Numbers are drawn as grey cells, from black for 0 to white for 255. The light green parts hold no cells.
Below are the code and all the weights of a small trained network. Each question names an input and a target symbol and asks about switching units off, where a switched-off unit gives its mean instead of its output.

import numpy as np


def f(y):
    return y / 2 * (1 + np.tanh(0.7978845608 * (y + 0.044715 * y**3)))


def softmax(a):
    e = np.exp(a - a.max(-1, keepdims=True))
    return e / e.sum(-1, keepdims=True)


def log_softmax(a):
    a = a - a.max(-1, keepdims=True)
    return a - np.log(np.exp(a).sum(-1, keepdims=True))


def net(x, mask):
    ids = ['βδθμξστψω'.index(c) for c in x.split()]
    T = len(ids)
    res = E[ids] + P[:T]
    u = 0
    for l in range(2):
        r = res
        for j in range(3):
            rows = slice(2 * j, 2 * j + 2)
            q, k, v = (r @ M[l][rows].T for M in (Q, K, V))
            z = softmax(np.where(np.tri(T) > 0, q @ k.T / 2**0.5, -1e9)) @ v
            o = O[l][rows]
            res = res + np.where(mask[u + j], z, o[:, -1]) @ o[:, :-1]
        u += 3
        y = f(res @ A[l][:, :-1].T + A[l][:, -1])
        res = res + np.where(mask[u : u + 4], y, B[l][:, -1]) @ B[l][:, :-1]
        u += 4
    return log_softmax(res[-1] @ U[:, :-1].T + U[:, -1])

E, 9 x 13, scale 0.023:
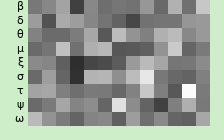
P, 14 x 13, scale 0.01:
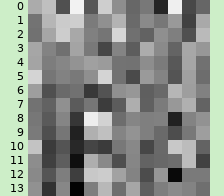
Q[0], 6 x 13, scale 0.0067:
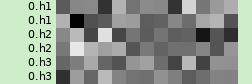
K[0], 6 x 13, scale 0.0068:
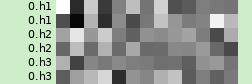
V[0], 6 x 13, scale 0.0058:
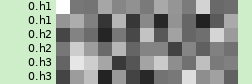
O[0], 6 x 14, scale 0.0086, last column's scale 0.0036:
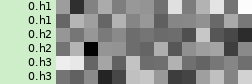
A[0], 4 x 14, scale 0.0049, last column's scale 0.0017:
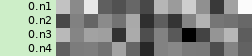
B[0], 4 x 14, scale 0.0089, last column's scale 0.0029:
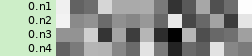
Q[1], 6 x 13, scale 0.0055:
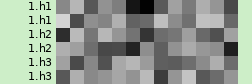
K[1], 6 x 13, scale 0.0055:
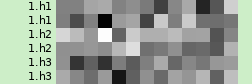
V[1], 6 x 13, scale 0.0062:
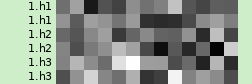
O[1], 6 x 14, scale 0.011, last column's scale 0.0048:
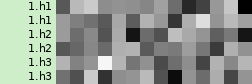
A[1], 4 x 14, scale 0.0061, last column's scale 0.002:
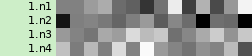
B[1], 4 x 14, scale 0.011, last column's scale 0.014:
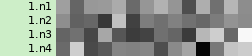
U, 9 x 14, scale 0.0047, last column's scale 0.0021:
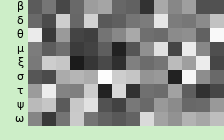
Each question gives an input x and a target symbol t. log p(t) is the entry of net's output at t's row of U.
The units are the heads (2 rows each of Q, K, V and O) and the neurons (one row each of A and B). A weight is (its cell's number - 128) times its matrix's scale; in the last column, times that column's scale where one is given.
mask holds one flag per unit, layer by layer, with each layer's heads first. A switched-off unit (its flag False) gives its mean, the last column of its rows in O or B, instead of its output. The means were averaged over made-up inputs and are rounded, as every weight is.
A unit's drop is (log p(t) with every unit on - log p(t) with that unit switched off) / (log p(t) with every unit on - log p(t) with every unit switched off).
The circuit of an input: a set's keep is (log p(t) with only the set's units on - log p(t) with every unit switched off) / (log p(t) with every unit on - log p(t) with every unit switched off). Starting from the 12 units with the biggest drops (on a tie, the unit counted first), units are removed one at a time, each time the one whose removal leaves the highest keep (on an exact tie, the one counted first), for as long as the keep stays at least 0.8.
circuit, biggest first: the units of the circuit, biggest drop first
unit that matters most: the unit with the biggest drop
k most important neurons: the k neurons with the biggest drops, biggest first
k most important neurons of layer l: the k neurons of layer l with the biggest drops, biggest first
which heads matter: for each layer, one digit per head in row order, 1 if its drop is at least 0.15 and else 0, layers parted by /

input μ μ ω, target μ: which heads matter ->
110 / 100
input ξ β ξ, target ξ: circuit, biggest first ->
(1.h3)
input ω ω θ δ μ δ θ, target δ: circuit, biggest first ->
(1.h2 1.n3 0.n3)
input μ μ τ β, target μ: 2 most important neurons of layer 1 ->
(1.n4 1.n1)
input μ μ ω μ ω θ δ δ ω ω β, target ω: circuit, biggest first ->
(1.h3 0.n3)
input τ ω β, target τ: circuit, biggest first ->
(0.n1 0.n3 0.h1 1.h2)
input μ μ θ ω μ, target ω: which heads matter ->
010 / 001
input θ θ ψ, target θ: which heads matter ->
100 / 101
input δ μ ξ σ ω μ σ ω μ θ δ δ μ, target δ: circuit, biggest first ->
(1.h2 1.n3 0.h3)
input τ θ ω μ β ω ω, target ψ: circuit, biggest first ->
(0.n1 1.h3 0.n3)
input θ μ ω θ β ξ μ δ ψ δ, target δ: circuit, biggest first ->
(1.n3 1.h2 0.n3)
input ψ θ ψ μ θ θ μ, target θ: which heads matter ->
000 / 001
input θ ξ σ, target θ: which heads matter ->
100 / 001
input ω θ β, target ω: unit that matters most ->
1.h1
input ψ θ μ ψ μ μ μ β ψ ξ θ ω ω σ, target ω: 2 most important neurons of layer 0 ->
(0.n2 0.n3)
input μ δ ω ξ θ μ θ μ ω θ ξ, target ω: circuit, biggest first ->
(1.h3 0.n3 0.n1)
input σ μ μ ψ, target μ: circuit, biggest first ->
(1.n4 0.n1)
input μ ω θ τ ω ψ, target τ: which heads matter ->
000 / 010
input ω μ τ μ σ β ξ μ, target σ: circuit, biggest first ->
(1.h1 0.n2 0.n1)
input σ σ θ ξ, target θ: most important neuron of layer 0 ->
(0.n1)
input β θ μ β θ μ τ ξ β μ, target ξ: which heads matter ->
101 / 101
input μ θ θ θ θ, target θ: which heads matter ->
100 / 111
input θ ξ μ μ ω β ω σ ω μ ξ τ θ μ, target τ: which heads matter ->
010 / 010
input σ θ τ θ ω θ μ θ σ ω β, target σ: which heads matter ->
000 / 101
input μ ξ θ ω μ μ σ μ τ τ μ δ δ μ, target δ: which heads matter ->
001 / 010
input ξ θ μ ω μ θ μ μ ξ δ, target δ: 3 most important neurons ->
(1.n3 0.n3 0.n1)
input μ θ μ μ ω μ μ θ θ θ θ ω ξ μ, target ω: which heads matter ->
000 / 001
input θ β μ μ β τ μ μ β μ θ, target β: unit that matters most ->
1.h2
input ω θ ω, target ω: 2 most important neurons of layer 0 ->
(0.n1 0.n2)
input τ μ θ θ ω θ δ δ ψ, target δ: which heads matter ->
000 / 010
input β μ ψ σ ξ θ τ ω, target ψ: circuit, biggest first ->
(0.n1 1.h3 0.h1)
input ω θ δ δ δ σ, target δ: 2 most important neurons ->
(1.n3 1.n2)
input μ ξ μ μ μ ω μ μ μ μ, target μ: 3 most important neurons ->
(1.n4 0.n2 1.n3)
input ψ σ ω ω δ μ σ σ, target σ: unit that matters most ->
1.h1
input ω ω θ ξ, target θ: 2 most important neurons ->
(1.n4 1.n3)
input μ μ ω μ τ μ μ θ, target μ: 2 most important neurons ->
(1.n4 0.n1)
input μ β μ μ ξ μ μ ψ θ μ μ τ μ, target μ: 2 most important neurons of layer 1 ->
(1.n4 1.n1)
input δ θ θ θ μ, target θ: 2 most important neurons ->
(1.n4 0.n2)
